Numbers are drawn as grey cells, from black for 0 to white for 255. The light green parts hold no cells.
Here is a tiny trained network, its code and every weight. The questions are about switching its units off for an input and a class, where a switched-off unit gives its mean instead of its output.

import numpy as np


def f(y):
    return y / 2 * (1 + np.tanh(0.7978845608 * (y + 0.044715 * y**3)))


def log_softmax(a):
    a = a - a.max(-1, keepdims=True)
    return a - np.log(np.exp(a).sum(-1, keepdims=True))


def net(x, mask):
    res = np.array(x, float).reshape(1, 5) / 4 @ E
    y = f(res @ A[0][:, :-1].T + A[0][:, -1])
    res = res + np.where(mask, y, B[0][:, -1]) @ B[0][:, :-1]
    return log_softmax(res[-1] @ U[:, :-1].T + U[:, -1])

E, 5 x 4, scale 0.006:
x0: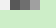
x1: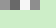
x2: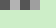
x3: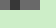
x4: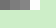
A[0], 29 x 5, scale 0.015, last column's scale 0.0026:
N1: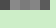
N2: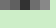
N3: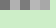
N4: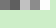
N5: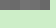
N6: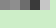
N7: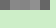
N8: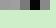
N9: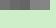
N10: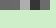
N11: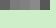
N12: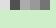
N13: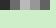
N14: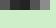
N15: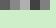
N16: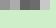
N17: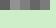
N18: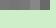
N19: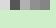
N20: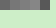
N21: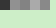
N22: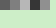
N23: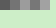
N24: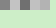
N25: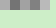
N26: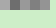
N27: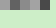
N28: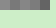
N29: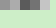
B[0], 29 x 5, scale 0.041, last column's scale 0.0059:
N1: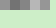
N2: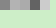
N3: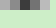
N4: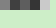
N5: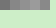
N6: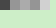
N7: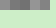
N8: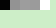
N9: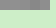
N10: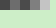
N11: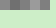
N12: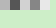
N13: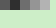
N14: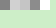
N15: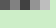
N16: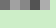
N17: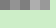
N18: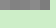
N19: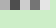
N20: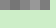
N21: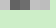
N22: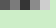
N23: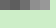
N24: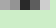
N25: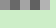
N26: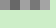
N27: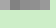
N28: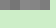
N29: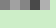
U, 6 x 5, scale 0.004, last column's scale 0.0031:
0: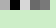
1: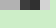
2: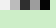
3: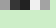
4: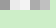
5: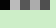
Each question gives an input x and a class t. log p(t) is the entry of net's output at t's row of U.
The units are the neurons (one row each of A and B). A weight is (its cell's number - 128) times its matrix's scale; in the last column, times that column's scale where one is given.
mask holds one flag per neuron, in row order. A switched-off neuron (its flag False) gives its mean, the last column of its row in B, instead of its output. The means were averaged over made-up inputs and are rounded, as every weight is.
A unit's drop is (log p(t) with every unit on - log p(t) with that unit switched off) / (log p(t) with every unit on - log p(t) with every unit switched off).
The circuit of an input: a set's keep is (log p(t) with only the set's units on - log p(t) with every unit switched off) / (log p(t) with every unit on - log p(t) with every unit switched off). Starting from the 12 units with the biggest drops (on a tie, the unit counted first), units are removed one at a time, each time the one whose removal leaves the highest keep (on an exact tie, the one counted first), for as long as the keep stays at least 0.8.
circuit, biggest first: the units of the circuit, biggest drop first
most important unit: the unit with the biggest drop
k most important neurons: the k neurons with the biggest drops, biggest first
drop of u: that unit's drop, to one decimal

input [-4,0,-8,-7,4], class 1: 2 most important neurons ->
(N12; N8)
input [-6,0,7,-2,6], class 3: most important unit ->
N13
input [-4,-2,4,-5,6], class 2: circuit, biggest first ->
(N3; N8)
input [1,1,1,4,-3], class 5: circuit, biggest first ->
(N12; N19)
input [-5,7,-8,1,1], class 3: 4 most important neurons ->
(N22; N15; N10; N14)
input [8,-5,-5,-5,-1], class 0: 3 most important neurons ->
(N14; N19; N12)
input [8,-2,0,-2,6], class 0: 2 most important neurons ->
(N12; N19)
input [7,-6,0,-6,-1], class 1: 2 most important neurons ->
(N14; N24)
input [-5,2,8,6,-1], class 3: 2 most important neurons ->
(N21; N8)
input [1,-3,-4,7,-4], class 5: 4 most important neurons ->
(N8; N10; N12; N19)
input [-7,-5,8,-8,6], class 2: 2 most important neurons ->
(N24; N3)
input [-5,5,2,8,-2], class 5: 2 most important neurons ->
(N12; N19)
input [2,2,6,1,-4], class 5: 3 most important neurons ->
(N12; N19; N14)
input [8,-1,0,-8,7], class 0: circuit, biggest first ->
(N19)
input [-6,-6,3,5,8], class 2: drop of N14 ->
0.2
